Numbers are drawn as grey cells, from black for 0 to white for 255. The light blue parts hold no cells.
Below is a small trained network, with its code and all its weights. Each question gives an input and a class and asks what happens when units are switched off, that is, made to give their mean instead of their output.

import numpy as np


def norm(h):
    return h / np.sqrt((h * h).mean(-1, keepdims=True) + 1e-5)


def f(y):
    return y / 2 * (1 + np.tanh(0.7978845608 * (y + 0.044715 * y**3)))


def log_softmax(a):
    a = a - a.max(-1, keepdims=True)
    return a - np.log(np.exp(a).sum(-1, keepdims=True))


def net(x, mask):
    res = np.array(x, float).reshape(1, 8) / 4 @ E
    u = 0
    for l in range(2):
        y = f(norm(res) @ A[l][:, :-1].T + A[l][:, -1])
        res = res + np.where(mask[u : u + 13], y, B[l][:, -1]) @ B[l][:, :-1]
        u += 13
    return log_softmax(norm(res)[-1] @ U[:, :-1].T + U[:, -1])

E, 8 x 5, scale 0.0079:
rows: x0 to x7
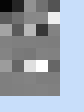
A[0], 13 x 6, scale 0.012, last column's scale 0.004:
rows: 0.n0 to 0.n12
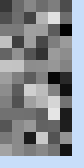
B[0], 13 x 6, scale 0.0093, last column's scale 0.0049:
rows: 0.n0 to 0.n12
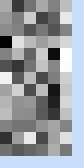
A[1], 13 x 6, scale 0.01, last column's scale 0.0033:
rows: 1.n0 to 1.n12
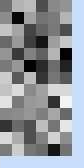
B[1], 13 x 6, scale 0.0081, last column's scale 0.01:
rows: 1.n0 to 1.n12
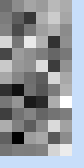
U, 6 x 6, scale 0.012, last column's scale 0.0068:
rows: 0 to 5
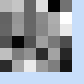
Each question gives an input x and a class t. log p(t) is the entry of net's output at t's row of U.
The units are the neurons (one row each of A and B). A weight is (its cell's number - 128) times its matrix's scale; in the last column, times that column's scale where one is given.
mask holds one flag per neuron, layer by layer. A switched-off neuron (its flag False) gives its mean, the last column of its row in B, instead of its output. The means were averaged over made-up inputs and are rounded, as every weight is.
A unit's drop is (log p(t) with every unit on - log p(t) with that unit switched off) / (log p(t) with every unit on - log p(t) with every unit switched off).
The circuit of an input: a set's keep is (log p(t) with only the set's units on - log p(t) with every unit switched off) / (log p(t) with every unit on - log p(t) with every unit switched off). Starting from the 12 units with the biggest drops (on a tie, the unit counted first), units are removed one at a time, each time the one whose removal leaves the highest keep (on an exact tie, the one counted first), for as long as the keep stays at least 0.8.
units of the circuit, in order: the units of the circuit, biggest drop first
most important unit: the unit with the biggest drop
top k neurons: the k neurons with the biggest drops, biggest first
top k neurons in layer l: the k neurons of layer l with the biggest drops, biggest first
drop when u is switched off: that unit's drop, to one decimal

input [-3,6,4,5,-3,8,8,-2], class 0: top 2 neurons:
0.n7, 0.n8
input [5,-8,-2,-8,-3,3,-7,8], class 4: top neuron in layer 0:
0.n6
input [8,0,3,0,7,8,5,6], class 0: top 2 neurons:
0.n7, 1.n7
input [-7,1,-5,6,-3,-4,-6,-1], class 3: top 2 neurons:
0.n3, 1.n7
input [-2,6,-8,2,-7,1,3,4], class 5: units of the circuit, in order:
0.n11, 1.n8
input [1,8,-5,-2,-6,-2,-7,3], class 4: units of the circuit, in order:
0.n1, 0.n9
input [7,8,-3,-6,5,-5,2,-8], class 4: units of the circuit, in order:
0.n9, 0.n5, 1.n3
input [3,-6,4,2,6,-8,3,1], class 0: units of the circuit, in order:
1.n5, 1.n3
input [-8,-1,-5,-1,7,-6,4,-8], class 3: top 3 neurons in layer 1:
1.n7, 1.n11, 1.n2
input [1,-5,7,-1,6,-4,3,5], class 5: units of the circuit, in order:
0.n3, 1.n8
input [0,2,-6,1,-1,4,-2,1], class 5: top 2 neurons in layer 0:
0.n11, 0.n6
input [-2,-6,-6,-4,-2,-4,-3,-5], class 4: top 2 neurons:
0.n6, 0.n3
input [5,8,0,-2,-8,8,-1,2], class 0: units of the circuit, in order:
0.n7, 0.n8
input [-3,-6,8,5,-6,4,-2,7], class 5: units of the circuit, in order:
0.n3
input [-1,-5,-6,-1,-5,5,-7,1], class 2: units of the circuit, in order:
1.n8, 0.n4
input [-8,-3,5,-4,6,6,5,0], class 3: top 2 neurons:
1.n7, 0.n4
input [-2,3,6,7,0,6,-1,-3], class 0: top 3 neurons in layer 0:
0.n7, 0.n8, 0.n11
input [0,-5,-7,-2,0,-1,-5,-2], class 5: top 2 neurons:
0.n11, 1.n8
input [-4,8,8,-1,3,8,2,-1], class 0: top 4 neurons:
0.n7, 0.n8, 0.n11, 0.n6
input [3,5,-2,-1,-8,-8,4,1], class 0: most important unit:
1.n5
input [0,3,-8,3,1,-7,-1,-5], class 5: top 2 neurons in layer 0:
0.n11, 0.n1
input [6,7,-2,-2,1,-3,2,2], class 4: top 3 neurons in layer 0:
0.n1, 0.n9, 0.n5
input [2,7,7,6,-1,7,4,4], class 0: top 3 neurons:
0.n7, 0.n8, 0.n11
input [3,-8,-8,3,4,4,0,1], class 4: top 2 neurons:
0.n6, 0.n3
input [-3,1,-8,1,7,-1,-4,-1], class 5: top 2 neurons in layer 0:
0.n11, 0.n1
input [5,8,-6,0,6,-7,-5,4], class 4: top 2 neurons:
0.n1, 0.n9
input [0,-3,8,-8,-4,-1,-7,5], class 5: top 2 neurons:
0.n3, 1.n8
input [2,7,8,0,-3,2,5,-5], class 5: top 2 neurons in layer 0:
0.n3, 0.n6
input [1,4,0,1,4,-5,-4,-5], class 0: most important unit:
0.n4
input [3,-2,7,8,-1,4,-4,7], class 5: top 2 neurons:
0.n3, 0.n4
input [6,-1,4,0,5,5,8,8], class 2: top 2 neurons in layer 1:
1.n8, 1.n10
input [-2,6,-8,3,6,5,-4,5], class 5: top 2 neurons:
0.n11, 0.n6
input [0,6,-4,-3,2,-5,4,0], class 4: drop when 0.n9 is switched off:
0.2
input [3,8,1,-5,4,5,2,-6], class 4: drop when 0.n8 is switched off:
0.2
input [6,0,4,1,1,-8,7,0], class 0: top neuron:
1.n5
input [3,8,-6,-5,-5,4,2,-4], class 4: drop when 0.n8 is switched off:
0.4
